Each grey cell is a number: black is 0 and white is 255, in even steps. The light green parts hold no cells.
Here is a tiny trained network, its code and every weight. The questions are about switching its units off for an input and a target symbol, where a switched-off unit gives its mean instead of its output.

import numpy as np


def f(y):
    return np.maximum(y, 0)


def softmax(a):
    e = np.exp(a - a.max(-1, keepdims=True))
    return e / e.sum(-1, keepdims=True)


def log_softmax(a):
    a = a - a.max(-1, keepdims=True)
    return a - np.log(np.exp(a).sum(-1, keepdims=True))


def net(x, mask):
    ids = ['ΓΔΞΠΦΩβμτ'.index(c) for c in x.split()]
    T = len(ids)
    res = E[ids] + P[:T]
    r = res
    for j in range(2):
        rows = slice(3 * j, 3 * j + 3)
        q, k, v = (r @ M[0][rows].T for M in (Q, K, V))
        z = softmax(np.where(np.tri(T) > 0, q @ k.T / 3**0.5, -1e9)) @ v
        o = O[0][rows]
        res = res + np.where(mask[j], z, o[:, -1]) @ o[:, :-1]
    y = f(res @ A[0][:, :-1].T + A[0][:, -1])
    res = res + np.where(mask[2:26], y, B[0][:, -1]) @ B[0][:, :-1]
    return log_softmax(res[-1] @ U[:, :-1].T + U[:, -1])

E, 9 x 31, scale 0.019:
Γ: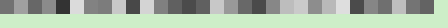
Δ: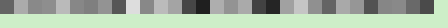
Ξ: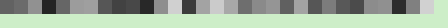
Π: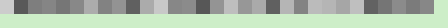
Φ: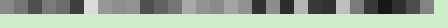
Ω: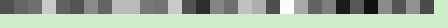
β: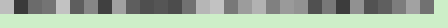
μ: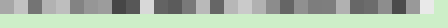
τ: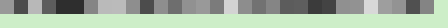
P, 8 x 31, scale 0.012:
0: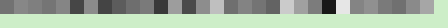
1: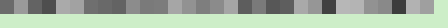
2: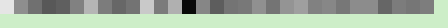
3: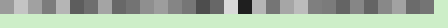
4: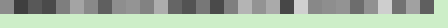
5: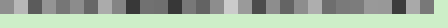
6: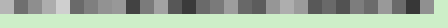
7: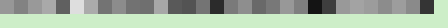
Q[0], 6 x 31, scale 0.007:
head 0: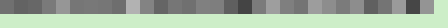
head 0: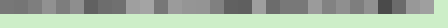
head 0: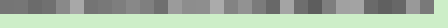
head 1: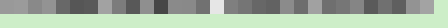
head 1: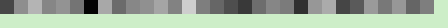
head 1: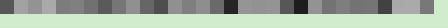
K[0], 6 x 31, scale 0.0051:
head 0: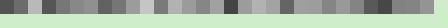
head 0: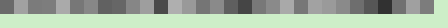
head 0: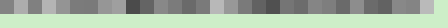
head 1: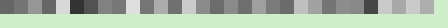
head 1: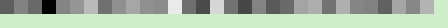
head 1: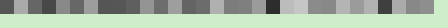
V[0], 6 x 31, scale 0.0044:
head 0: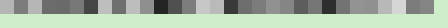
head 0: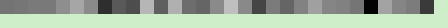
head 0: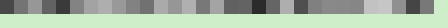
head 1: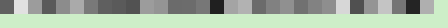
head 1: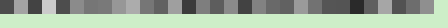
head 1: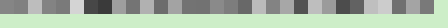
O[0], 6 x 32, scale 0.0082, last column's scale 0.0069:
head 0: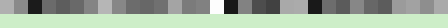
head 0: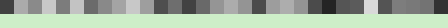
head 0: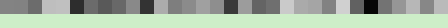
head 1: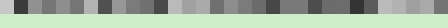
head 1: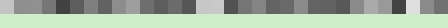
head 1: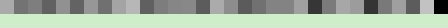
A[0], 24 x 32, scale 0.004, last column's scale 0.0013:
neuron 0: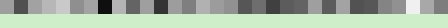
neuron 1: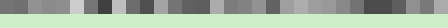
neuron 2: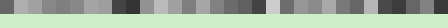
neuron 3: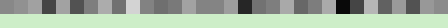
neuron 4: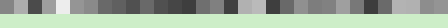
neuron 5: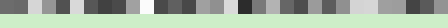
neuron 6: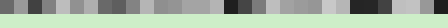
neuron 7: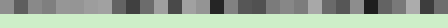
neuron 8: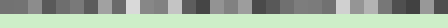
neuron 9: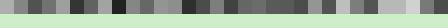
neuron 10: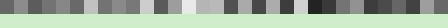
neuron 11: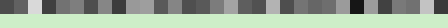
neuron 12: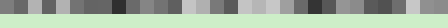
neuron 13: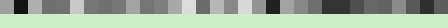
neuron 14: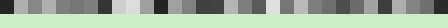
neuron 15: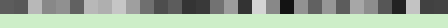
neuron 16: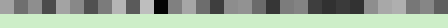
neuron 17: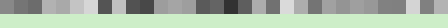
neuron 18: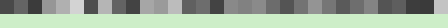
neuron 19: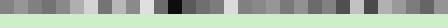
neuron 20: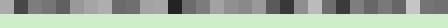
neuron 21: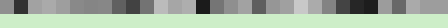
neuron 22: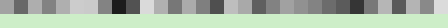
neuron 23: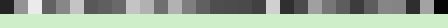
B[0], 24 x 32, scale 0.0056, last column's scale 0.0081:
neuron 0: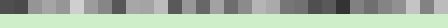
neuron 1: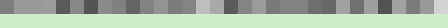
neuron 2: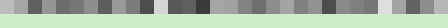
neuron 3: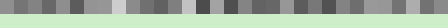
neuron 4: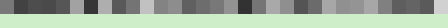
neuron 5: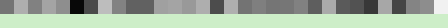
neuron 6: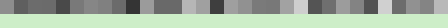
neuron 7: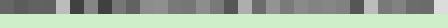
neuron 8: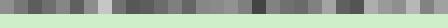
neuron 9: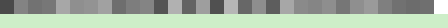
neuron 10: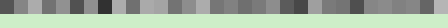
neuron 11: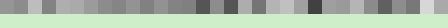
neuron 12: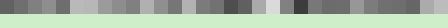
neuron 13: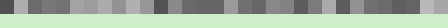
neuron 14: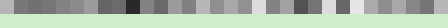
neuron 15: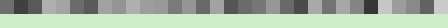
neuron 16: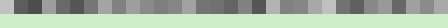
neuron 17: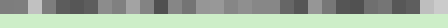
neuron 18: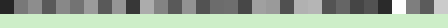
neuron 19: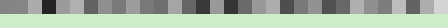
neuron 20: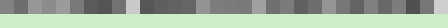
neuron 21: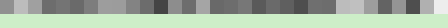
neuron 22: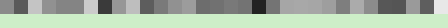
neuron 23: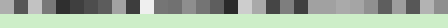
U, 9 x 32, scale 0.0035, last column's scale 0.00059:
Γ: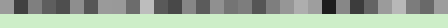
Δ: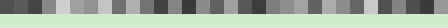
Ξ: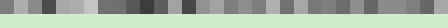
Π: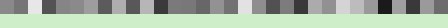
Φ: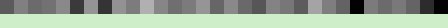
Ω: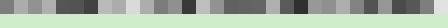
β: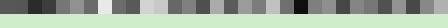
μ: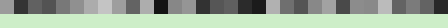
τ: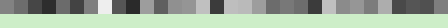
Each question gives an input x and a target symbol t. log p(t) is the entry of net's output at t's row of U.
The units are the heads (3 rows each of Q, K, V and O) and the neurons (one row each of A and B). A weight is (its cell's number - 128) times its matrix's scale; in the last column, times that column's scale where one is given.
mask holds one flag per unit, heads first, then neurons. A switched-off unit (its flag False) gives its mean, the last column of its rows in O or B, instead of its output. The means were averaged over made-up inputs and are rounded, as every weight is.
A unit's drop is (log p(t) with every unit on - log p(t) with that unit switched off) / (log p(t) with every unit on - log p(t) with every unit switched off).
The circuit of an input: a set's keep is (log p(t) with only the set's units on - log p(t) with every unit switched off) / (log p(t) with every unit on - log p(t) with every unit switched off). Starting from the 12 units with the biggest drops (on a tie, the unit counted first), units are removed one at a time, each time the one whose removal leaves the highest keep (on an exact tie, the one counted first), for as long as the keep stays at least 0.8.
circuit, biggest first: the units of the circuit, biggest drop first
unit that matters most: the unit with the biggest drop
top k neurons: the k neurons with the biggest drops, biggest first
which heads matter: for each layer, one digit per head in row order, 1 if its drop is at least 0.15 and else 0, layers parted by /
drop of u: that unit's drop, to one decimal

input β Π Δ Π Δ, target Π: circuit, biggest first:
[head 0; neuron 23]
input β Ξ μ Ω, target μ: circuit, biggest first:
[head 0; neuron 3; neuron 16]
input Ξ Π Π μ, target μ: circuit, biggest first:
[head 1; neuron 16; neuron 22; head 0]
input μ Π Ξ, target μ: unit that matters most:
head 1
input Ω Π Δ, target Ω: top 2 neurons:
[neuron 5; neuron 15]
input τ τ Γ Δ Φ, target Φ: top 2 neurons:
[neuron 10; neuron 7]
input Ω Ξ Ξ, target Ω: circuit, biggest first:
[head 1; head 0; neuron 15]
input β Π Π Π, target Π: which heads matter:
01
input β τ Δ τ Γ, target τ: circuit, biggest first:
[head 0; neuron 6]
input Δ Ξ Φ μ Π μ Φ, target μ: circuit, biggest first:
[head 1; head 0; neuron 16]
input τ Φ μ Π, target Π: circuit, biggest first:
[neuron 21; neuron 5; neuron 22; neuron 15]
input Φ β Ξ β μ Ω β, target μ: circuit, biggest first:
[head 0; neuron 16]
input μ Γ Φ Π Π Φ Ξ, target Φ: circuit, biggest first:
[head 1; head 0; neuron 18]
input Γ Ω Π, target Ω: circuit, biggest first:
[head 1; head 0; neuron 5]
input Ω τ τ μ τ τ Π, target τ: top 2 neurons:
[neuron 6; neuron 4]
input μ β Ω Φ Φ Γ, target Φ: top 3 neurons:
[neuron 5; neuron 18; neuron 22]
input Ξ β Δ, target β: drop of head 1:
0.9
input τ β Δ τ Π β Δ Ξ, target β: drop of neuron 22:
0.2
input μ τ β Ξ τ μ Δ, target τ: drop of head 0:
1.1
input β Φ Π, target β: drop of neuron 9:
0.1
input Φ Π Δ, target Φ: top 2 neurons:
[neuron 18; neuron 5]
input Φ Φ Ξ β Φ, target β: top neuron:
[neuron 15]
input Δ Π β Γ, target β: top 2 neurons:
[neuron 5; neuron 19]
